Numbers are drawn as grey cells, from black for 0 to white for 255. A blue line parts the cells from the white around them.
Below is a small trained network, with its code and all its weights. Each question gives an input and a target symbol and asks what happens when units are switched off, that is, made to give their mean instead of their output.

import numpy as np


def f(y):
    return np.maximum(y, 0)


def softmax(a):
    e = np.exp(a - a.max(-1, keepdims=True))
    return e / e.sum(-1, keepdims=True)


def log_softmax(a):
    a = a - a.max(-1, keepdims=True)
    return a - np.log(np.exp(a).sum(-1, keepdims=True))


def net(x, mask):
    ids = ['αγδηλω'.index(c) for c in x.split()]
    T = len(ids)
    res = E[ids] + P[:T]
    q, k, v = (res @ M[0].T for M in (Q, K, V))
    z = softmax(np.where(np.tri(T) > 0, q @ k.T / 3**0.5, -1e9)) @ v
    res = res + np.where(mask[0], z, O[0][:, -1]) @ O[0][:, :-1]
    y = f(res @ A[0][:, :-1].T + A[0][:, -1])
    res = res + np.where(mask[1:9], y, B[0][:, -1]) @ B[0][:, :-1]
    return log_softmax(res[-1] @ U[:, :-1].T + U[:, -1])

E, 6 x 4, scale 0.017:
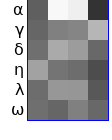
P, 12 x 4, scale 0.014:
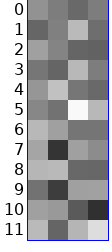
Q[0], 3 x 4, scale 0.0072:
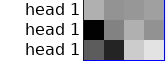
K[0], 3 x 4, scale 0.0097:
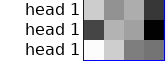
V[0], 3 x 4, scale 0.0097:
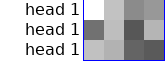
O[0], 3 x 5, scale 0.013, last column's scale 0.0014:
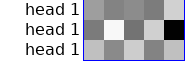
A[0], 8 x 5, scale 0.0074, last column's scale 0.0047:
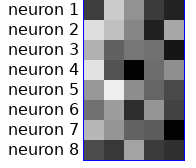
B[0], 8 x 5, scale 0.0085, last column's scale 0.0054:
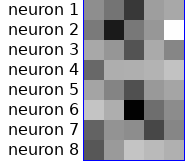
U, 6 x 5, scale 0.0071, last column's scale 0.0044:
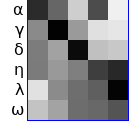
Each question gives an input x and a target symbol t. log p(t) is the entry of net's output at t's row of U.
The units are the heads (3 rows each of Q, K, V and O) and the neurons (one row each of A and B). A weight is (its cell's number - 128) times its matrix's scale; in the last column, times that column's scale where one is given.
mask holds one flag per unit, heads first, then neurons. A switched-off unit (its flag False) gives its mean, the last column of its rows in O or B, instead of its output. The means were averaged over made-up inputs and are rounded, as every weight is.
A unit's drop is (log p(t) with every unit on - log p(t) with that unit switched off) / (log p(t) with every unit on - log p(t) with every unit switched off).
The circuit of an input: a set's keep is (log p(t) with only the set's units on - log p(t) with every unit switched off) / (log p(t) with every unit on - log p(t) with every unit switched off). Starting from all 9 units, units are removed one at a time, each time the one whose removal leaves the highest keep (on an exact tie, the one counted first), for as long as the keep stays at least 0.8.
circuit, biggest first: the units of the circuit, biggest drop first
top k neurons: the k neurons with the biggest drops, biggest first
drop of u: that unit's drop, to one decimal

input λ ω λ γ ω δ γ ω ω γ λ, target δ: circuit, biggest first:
[head 1; neuron 1]
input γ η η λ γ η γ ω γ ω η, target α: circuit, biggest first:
[head 1; neuron 4; neuron 8]
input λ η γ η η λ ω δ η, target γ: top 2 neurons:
[neuron 2; neuron 4]
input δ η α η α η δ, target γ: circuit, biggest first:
[neuron 2; head 1]
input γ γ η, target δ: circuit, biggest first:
[head 1]
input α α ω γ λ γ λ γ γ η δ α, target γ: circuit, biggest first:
[neuron 2; head 1; neuron 5]
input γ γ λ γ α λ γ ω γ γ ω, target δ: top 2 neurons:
[neuron 6; neuron 1]
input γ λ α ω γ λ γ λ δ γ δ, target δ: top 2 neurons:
[neuron 1; neuron 6]
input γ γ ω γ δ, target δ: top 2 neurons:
[neuron 1; neuron 5]
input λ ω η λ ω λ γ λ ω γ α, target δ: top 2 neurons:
[neuron 1; neuron 5]
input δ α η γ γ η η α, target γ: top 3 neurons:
[neuron 2; neuron 1; neuron 5]
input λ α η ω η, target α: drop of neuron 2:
-0.1
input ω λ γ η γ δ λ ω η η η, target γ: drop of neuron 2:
0.8
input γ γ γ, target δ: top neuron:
[neuron 6]
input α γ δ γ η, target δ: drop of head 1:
1.2
